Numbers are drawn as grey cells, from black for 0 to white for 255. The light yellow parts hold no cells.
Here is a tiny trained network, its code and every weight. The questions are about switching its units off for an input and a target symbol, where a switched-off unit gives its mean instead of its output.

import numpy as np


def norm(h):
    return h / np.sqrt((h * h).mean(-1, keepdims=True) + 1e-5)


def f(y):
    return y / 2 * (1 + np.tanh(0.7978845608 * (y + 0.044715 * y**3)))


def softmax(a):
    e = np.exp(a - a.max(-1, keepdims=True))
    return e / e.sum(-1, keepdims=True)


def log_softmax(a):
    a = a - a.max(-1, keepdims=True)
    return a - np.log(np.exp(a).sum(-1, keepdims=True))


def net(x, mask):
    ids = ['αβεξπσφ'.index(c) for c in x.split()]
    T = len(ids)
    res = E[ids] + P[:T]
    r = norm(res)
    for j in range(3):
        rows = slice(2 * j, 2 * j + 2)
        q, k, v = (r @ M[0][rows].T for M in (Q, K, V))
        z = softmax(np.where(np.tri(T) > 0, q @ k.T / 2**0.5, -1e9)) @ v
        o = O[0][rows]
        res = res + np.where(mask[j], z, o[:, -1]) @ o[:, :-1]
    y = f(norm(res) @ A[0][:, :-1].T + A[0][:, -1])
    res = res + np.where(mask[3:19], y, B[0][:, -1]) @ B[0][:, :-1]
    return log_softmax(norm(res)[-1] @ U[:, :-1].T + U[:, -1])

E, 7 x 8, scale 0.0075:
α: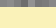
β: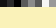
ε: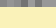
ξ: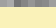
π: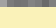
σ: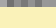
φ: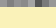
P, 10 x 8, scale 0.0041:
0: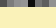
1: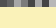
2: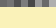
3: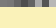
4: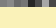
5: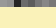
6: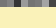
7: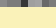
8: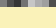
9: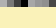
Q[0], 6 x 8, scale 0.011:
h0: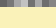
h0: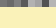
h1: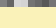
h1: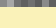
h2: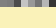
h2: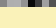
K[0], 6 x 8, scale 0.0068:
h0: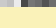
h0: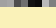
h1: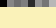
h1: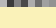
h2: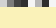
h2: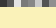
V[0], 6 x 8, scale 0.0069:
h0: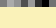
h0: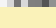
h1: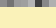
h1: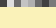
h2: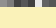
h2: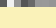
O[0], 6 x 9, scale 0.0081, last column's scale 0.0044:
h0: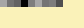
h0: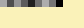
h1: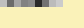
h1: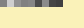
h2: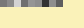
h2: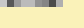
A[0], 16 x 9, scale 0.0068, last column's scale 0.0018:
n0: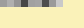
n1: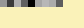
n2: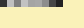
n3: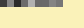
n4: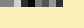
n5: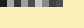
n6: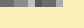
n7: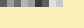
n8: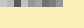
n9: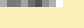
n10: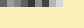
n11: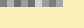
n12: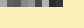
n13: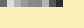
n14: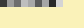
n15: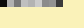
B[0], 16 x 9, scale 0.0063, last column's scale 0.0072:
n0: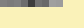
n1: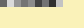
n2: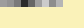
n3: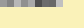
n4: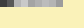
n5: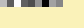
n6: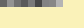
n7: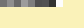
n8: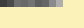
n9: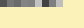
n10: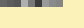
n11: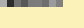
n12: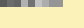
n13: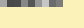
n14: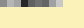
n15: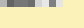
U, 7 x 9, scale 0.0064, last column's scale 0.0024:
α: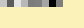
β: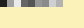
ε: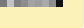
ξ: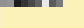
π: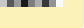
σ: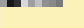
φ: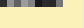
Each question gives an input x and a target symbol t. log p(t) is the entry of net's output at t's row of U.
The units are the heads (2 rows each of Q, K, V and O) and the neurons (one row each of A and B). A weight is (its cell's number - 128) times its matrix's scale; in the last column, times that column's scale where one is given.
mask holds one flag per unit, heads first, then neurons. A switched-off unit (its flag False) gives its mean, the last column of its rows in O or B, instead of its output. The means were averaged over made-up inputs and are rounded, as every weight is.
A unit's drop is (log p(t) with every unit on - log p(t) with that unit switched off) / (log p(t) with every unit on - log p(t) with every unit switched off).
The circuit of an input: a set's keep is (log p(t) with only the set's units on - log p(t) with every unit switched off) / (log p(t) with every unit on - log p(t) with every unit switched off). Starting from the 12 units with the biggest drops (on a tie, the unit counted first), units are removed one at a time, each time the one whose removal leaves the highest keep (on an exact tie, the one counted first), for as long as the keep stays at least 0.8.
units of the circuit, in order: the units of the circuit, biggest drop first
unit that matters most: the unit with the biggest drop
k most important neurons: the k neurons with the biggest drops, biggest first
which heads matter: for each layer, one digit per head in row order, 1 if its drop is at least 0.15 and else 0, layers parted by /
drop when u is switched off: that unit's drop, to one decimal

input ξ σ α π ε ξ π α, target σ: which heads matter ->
101
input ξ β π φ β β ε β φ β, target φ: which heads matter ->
010
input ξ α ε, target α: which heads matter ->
101
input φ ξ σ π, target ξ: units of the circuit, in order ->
[h2]
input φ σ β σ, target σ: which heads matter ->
110
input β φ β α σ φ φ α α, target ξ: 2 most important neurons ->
[n15 n2]
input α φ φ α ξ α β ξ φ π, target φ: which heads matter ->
110
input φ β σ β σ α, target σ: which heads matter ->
010
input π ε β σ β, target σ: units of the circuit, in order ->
[h1 h0]
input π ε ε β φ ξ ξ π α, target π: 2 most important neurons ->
[n14 n1]
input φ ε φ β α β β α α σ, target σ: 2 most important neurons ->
[n15 n1]
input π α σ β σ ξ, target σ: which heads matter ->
010
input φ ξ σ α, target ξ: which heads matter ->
101
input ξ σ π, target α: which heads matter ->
101
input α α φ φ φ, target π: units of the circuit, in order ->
[h0]
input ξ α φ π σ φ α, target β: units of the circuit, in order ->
[h2 h0 n4]
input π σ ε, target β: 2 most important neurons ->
[n4 n7]
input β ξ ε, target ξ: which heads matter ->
010
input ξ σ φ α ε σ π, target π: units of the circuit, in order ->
[h2 h0]
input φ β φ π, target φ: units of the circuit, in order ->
[n7]
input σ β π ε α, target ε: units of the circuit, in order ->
[h0 n15]
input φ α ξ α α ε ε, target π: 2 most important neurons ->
[n7 n1]
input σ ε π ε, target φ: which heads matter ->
100
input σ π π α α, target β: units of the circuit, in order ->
[h2 n4]
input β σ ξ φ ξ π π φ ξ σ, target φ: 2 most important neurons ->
[n7 n6]
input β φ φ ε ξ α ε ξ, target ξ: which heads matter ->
110
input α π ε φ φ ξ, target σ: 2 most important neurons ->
[n14 n12]
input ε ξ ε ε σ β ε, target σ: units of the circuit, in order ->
[h1]
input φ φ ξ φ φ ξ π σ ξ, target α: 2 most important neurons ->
[n1 n14]
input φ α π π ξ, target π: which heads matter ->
100
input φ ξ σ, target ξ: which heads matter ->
101
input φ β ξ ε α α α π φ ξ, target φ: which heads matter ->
010
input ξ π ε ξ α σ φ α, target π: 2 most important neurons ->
[n7 n15]
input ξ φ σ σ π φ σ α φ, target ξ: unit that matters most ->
h2
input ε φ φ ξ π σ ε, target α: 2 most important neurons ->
[n1 n14]
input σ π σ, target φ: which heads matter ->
100
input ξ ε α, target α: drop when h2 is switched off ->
0.3
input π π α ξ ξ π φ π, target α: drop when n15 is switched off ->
0.1
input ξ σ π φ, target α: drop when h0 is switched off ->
0.8
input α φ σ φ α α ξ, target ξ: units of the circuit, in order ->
[h0]
